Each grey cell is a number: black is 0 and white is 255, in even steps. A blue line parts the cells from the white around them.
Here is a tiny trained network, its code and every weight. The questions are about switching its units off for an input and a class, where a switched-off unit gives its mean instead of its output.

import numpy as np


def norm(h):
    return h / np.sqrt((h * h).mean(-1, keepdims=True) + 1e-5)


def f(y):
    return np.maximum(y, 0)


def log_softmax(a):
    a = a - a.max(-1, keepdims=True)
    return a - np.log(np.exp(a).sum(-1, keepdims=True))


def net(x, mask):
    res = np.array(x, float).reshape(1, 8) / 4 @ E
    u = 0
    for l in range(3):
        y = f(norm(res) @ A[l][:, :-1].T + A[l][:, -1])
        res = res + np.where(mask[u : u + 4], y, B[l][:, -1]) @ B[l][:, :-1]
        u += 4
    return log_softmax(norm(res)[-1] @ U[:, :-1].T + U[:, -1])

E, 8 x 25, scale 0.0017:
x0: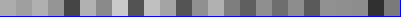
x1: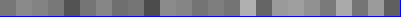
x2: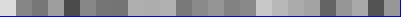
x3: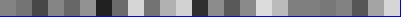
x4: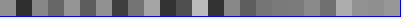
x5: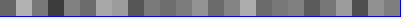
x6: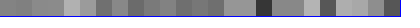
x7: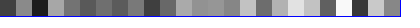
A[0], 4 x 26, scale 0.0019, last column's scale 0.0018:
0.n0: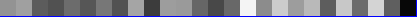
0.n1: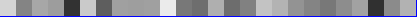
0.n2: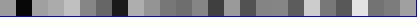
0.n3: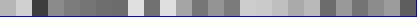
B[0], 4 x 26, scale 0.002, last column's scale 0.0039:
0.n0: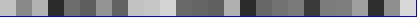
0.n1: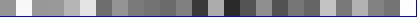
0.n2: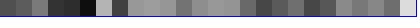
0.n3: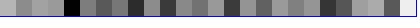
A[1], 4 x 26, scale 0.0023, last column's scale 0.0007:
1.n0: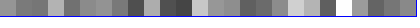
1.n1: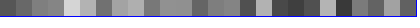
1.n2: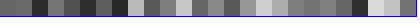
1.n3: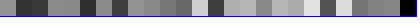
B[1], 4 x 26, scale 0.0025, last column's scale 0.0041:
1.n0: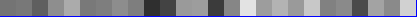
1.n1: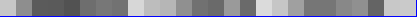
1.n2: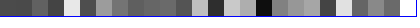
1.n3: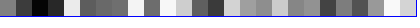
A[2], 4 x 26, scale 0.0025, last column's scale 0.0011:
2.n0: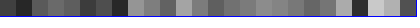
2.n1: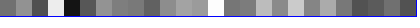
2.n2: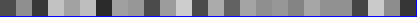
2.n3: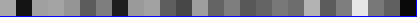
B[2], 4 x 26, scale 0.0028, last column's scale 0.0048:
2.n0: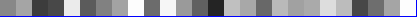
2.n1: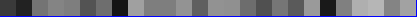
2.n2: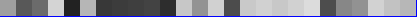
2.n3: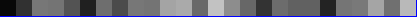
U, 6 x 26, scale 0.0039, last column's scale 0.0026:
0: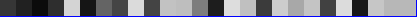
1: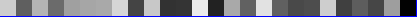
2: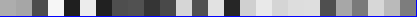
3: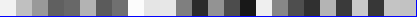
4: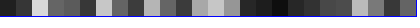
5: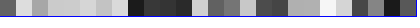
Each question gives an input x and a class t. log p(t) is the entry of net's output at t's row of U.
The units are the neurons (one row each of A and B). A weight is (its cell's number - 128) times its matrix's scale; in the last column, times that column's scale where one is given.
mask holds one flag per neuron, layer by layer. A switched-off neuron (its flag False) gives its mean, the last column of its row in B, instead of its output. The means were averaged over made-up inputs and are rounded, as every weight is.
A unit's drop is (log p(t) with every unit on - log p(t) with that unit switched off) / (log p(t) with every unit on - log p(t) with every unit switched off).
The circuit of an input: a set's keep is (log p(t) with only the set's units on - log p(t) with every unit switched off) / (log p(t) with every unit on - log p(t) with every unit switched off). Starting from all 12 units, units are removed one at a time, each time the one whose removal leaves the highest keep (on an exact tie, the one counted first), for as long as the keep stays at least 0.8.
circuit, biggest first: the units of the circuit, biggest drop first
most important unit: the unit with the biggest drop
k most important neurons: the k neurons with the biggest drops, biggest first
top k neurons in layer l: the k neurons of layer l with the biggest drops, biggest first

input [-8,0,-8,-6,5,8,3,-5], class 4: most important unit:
1.n3
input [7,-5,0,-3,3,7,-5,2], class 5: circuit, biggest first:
[1.n1, 1.n3]
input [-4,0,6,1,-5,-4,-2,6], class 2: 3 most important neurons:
[0.n3, 0.n2, 2.n2]
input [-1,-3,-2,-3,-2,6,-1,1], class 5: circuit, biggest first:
[1.n3, 2.n3, 2.n0]
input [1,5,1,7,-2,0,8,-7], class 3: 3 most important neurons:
[1.n0, 1.n3, 1.n1]
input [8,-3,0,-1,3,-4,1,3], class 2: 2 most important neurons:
[1.n2, 1.n0]
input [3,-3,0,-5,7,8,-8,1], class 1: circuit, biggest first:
[1.n2, 2.n3]
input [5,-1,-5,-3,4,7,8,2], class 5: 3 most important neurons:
[2.n0, 0.n2, 1.n2]
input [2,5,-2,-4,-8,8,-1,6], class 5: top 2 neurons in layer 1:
[1.n3, 1.n1]
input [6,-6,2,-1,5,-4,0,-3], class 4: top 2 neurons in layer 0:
[0.n2, 0.n0]
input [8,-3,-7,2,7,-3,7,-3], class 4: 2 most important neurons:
[1.n3, 2.n0]
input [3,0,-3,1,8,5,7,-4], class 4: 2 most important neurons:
[1.n3, 1.n2]
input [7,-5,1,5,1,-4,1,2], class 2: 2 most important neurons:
[0.n0, 2.n2]
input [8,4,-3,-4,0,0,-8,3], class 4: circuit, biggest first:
[2.n0]
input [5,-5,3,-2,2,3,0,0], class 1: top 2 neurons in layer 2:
[2.n0, 2.n2]
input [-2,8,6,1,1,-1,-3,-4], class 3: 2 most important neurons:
[0.n1, 2.n2]
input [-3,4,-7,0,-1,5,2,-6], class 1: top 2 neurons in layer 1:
[1.n3, 1.n2]
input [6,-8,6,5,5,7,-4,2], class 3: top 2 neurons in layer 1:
[1.n3, 1.n2]
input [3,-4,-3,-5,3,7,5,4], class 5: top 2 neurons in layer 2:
[2.n3, 2.n1]
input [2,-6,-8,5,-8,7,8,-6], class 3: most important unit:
1.n1
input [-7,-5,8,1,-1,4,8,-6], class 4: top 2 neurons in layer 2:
[2.n0, 2.n3]
